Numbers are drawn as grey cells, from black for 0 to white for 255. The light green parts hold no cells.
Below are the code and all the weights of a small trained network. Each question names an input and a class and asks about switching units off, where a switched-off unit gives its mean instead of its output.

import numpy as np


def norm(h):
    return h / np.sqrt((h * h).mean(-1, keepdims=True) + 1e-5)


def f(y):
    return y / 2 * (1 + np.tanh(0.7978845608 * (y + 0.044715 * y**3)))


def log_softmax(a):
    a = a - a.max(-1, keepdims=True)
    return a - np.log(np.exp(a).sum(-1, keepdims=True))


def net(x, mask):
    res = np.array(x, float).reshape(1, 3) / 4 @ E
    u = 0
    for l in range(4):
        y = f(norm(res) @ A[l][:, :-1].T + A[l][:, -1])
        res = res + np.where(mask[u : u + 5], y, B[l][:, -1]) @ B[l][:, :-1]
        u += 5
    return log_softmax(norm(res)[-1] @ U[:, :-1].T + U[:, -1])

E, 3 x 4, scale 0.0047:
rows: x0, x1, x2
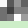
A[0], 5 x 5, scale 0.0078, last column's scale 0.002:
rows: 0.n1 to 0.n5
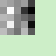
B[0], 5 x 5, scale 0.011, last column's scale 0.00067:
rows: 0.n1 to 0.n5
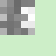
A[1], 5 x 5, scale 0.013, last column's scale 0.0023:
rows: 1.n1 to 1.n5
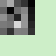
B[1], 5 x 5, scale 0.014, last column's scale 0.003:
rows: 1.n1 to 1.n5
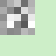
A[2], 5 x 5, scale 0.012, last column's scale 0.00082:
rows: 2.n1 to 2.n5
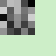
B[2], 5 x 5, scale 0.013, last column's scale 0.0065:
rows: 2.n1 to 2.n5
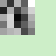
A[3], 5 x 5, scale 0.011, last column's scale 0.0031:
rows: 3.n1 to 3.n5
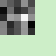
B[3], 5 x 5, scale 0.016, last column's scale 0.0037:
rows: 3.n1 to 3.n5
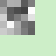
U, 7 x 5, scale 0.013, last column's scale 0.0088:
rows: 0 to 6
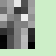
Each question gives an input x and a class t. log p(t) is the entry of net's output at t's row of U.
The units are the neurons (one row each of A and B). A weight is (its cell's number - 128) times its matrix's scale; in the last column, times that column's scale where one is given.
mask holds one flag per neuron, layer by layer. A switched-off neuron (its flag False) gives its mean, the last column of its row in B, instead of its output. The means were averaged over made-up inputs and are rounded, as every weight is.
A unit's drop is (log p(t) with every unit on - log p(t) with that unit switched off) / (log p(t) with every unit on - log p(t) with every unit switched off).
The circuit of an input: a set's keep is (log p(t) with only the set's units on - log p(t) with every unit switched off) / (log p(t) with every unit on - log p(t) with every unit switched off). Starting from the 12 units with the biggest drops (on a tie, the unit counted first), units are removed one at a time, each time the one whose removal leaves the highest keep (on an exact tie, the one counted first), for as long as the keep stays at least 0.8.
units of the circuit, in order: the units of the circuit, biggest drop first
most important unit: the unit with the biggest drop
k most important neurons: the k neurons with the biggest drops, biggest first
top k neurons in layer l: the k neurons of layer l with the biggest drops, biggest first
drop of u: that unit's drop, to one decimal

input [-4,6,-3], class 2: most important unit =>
1.n2
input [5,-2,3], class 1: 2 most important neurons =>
[1.n3, 2.n4]
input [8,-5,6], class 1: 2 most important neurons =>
[1.n3, 2.n2]
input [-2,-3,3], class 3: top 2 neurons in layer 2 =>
[2.n3, 2.n4]
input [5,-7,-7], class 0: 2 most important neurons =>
[1.n3, 1.n2]
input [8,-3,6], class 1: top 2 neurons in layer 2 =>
[2.n2, 2.n4]
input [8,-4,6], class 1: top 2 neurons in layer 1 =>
[1.n3, 1.n1]
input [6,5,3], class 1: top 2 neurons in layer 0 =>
[0.n4, 0.n2]
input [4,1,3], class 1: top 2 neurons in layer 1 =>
[1.n3, 1.n1]
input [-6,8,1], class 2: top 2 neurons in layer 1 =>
[1.n2, 1.n5]
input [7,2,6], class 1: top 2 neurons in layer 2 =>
[2.n2, 2.n4]
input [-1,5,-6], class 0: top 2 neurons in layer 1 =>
[1.n3, 1.n1]
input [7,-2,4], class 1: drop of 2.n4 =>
0.1
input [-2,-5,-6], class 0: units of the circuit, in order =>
[1.n3]
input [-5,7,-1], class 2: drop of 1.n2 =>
0.9
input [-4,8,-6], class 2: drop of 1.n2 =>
1.1
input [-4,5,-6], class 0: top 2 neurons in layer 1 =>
[1.n3, 1.n1]
